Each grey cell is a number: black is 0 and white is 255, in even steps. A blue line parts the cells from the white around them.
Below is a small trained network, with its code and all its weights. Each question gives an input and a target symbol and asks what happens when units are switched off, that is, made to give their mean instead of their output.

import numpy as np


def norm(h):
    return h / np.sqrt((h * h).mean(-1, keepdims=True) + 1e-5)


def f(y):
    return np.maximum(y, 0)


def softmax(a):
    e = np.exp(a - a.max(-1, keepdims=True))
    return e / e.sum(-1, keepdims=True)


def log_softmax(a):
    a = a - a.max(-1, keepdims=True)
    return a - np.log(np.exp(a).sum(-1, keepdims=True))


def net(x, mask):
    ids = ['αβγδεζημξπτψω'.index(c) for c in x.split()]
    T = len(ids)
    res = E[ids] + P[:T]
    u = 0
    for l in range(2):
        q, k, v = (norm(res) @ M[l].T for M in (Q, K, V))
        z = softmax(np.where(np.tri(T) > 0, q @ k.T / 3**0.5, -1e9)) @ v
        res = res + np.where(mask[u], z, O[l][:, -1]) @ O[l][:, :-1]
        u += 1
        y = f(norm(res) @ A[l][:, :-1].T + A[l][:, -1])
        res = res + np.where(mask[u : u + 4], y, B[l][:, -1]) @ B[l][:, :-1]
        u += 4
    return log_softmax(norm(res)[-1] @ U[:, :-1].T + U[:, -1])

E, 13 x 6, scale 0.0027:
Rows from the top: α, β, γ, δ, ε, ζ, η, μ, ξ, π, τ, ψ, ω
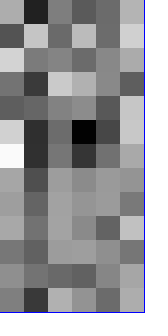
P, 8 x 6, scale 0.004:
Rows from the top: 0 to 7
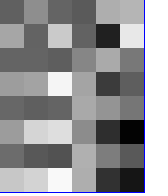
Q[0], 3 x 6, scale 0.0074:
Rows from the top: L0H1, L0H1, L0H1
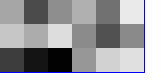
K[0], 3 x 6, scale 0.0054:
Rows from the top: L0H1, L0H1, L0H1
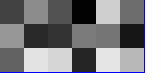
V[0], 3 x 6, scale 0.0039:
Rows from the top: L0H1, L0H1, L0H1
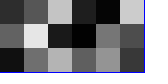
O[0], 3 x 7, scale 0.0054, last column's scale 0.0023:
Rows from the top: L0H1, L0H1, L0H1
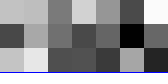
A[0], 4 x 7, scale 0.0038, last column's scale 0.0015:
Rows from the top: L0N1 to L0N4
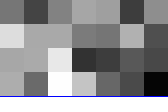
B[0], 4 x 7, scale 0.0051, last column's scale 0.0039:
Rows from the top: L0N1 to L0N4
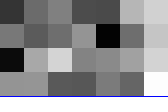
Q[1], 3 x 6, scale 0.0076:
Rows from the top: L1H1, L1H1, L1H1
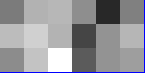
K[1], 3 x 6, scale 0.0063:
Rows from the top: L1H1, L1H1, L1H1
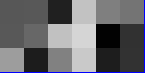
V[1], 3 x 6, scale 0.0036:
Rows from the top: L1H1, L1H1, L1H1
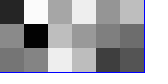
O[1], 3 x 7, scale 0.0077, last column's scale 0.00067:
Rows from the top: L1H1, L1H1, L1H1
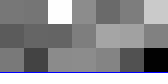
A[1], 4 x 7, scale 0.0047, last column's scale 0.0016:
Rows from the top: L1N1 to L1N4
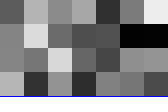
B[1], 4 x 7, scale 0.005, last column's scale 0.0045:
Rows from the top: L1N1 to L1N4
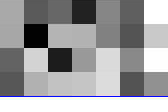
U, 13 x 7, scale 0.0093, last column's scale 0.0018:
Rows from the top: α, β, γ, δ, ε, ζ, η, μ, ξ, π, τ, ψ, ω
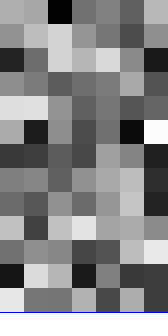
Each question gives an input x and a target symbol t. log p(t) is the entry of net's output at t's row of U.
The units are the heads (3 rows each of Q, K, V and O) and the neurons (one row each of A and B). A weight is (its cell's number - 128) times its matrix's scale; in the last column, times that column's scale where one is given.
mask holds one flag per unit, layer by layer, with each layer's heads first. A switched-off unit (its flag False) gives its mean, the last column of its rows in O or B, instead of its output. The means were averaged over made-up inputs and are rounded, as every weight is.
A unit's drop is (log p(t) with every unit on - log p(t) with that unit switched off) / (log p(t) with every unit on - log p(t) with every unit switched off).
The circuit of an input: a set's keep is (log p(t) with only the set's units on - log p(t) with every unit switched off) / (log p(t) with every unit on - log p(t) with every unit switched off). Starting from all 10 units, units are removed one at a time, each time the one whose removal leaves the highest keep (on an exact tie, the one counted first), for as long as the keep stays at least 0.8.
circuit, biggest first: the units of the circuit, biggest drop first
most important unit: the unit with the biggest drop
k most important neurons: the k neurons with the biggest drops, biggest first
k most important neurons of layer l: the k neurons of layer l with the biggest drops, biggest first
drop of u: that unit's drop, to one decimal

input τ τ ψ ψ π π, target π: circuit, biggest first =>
(L0H1)
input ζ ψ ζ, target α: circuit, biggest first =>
(L1H1; L0H1)
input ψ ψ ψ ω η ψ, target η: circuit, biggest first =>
(L0H1; L1H1)
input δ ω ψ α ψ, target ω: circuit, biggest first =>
(L0H1; L1N3)
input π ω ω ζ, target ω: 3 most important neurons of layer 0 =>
(L0N2; L0N3; L0N1)
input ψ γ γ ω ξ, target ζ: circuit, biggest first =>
(L0N3; L1N3)
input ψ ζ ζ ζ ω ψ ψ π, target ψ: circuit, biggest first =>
(L0H1; L1N3)
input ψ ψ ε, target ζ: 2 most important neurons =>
(L0N3; L1N2)
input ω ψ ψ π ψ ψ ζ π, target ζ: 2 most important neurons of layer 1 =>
(L1N2; L1N1)
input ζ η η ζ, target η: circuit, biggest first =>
(L1H1; L0H1)
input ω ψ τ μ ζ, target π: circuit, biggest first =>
(L0H1; L1H1)
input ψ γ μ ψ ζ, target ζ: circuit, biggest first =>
(L0H1; L1N2)
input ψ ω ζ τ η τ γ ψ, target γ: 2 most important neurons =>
(L1N4; L1N1)
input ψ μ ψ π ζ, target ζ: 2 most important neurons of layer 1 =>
(L1N2; L1N3)
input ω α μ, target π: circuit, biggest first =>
(L0H1; L1N3)
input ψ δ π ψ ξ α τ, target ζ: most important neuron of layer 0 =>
(L0N3)
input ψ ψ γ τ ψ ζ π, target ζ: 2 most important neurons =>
(L0N3; L1N2)
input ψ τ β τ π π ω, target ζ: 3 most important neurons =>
(L0N3; L1N2; L0N2)
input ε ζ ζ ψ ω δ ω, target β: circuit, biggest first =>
(L0H1; L1H1)
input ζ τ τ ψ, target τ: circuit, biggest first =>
(L0H1)
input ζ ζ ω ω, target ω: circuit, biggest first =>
(L0H1; L0N2)
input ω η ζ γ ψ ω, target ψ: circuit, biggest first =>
(L0H1; L1N3)
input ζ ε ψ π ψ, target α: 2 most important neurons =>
(L0N3; L0N2)
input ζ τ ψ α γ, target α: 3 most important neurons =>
(L0N3; L0N2; L0N1)
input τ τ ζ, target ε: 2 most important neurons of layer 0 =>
(L0N3; L0N4)
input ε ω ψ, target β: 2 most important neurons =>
(L0N4; L0N3)
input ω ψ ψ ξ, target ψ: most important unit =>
L0N3
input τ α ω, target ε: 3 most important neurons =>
(L0N3; L0N1; L0N4)
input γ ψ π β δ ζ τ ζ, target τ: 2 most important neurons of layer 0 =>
(L0N2; L0N3)
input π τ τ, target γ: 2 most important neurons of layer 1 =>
(L1N2; L1N1)
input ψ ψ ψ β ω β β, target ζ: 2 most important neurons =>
(L0N3; L1N3)
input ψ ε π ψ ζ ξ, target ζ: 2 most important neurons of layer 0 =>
(L0N3; L0N4)
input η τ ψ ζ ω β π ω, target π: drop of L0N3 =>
0.1
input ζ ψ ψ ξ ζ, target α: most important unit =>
L1H1
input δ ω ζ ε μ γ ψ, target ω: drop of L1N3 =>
0.2
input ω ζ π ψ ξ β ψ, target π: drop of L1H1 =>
0.3
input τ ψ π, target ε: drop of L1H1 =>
0.4
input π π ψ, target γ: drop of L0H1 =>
0.3
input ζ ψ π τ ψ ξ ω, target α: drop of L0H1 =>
0.2
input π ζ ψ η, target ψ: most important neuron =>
(L0N3)
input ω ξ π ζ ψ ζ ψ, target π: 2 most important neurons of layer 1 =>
(L1N3; L1N1)
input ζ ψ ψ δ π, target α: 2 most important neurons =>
(L0N3; L0N2)
